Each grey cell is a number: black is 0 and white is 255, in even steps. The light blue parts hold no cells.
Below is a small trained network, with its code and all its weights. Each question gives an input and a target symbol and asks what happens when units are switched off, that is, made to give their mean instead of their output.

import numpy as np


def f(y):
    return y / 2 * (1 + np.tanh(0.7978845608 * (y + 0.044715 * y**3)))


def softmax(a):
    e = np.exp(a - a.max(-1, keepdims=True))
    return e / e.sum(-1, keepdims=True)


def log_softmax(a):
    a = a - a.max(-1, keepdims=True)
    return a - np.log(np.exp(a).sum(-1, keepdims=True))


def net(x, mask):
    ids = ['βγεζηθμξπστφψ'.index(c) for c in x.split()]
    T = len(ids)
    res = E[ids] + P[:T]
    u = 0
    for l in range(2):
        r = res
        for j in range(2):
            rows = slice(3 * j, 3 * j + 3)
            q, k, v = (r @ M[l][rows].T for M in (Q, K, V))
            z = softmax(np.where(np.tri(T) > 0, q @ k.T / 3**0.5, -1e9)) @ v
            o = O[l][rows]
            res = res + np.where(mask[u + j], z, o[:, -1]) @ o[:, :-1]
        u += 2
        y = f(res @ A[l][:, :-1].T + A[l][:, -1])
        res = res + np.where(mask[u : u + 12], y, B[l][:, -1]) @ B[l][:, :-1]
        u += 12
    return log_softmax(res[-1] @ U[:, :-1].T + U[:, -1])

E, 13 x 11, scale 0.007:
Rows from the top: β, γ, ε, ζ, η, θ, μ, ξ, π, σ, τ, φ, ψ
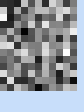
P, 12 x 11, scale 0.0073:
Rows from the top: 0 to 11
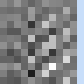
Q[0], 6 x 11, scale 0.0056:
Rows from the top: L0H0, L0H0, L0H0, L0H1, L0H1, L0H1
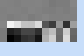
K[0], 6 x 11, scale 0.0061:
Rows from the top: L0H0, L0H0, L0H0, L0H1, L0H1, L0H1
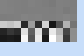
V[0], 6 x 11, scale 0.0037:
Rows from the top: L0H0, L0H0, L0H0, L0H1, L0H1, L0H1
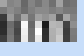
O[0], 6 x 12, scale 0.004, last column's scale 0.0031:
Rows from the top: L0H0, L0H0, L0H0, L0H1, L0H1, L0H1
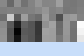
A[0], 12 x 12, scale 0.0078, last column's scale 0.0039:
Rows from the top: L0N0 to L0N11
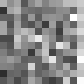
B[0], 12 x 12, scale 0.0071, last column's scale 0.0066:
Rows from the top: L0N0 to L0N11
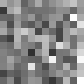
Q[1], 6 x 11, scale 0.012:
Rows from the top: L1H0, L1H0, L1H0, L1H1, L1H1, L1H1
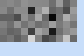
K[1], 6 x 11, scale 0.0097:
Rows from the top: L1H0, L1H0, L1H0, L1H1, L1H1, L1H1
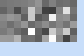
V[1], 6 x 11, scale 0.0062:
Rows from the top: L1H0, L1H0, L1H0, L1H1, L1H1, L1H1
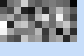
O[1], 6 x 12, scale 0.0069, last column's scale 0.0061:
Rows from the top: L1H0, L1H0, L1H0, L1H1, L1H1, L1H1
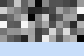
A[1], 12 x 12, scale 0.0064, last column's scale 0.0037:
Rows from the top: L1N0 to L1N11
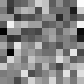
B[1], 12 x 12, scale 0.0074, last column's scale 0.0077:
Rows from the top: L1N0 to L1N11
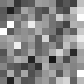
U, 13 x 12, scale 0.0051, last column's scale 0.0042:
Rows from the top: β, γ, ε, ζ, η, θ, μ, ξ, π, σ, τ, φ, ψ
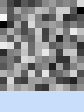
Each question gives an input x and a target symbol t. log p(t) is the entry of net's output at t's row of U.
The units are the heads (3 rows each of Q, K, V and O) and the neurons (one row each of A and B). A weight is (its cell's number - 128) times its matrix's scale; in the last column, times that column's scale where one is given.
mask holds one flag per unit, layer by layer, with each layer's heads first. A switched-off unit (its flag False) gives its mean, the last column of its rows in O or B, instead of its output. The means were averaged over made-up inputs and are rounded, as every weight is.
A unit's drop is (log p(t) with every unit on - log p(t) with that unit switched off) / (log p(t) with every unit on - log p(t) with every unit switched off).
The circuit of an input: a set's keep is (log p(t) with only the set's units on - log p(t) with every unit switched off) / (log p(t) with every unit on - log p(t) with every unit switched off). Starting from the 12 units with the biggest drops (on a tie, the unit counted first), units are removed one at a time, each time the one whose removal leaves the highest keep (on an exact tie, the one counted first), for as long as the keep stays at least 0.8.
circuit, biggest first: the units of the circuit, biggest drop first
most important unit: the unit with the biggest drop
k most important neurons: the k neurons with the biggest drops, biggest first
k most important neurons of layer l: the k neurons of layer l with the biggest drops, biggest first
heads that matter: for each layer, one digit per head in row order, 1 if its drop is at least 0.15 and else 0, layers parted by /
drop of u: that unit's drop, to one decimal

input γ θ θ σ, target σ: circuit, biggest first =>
L1N8, L0H1, L0N6
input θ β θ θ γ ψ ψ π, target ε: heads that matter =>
00 / 11
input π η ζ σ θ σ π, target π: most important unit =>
L0H1
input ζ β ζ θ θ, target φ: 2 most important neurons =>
L1N0, L0N2
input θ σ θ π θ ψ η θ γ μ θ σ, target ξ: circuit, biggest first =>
L1H0, L0N8, L0N11, L0N3
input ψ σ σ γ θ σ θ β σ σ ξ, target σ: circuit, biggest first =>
L1H1, L1H0, L0N6
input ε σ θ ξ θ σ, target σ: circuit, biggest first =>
L1N8, L0H1, L0N6, L0N1
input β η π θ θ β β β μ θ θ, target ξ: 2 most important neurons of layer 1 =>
L1N5, L1N10
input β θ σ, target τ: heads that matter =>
01 / 01
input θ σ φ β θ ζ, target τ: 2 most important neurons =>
L1N5, L1N4
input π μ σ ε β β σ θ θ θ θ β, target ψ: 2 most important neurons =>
L0N8, L0N3
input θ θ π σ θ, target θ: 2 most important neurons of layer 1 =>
L1N2, L1N6
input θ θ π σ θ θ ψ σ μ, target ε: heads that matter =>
00 / 01
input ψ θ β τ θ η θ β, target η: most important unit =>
L1H0
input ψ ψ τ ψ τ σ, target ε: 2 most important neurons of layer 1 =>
L1N10, L1N5
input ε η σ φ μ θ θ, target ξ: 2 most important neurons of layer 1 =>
L1N10, L1N4
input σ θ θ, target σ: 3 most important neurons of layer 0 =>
L0N6, L0N1, L0N9
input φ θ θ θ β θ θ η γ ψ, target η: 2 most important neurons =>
L0N2, L0N7
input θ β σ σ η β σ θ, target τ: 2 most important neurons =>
L1N5, L0N7
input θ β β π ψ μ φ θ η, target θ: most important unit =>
L1N4
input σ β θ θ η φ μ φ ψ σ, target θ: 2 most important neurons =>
L1N4, L0N8
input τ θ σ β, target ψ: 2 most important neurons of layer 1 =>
L1N0, L1N4
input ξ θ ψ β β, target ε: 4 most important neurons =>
L0N7, L1N10, L0N4, L0N8
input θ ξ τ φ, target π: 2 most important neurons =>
L1N1, L1N3
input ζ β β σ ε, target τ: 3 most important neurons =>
L1N5, L0N7, L0N8
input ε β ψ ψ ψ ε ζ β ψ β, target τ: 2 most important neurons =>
L1N5, L0N8
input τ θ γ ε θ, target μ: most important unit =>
L1H0
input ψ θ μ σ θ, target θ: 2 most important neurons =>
L1N5, L1N2
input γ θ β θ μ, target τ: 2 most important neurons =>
L0N8, L0N7
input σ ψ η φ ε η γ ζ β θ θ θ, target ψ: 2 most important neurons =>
L0N8, L0N3
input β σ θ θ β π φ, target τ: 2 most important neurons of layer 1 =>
L1N5, L1N2
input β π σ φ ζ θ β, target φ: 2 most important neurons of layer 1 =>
L1N0, L1N1
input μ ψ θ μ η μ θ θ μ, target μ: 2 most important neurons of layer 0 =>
L0N0, L0N11
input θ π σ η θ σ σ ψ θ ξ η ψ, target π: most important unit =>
L0N8
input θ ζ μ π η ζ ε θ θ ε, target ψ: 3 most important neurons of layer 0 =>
L0N11, L0N7, L0N2
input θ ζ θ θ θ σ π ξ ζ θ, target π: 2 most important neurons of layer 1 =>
L1N1, L1N3
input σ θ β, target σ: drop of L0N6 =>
0.3
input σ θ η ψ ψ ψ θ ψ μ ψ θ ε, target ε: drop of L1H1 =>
0.2
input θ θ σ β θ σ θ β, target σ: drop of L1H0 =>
0.5
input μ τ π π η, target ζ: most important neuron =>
L0N8
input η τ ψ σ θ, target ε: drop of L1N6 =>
-0.3
